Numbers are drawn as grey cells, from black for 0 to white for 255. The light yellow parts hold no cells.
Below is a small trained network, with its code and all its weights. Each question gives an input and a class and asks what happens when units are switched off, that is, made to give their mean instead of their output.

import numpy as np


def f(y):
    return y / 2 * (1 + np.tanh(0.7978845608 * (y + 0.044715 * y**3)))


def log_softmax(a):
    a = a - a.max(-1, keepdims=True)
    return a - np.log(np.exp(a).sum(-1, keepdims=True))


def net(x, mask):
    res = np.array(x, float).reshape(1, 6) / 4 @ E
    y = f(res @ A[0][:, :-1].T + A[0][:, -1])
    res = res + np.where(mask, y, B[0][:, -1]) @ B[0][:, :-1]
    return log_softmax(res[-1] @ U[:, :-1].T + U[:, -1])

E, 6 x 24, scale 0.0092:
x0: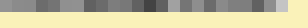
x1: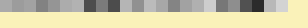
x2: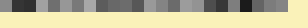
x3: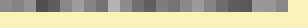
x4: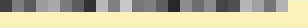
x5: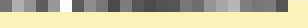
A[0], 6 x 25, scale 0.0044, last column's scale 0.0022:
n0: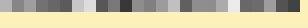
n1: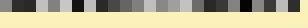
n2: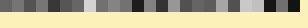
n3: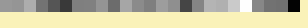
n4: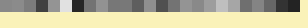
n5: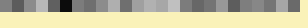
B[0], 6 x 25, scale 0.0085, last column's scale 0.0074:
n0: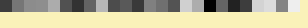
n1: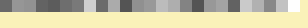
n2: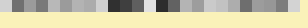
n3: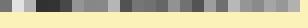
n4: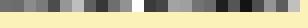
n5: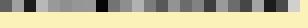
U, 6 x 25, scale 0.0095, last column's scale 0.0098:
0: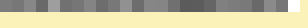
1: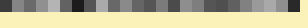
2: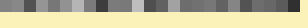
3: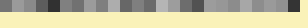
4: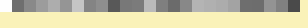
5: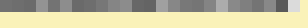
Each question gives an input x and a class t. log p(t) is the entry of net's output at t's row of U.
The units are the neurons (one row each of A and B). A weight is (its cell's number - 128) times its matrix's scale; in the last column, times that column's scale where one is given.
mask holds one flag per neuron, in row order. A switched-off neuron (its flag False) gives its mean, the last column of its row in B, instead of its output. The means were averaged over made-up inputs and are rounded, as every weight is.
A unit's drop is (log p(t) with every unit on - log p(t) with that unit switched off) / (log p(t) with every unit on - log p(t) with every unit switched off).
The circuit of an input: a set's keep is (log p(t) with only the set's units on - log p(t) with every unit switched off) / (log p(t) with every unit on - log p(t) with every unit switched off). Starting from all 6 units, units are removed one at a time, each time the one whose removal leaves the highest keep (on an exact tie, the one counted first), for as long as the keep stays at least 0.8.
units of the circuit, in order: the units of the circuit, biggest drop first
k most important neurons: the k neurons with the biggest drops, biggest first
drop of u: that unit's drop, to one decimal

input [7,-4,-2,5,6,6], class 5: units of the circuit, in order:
n0
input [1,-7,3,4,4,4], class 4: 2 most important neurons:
n2, n0
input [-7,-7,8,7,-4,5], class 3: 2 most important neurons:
n1, n5
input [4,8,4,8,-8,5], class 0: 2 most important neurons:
n0, n2
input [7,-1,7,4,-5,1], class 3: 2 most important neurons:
n1, n5
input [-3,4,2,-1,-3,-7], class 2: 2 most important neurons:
n5, n2
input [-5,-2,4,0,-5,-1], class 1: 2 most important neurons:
n0, n3
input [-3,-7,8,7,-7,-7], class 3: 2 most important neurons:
n1, n4
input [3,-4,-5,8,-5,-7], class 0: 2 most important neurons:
n0, n4
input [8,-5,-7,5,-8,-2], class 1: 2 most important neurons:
n0, n1
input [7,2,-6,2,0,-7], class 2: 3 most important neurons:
n5, n1, n0
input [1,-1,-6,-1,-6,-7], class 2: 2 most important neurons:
n5, n1
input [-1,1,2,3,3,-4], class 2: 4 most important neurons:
n0, n2, n5, n1
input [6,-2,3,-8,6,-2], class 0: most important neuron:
n0
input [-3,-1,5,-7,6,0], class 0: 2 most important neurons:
n0, n1
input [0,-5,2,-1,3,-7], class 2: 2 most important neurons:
n5, n0
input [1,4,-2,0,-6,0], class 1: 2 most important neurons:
n0, n2
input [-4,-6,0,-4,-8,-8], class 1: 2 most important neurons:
n0, n4
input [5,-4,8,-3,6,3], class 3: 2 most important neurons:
n1, n0
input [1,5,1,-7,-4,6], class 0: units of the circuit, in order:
n2
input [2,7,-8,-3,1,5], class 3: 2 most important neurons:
n3, n2
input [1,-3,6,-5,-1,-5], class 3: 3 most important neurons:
n1, n4, n0
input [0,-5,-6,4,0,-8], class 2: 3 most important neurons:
n5, n1, n0
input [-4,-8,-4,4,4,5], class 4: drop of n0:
0.1
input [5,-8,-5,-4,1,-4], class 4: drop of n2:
0.9
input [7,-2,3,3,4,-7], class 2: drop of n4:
-0.1
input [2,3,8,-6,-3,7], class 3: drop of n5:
0.2
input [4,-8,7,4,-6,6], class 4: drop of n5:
0.1
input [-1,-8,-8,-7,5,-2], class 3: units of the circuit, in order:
n3
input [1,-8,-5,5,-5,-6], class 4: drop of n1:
0.1
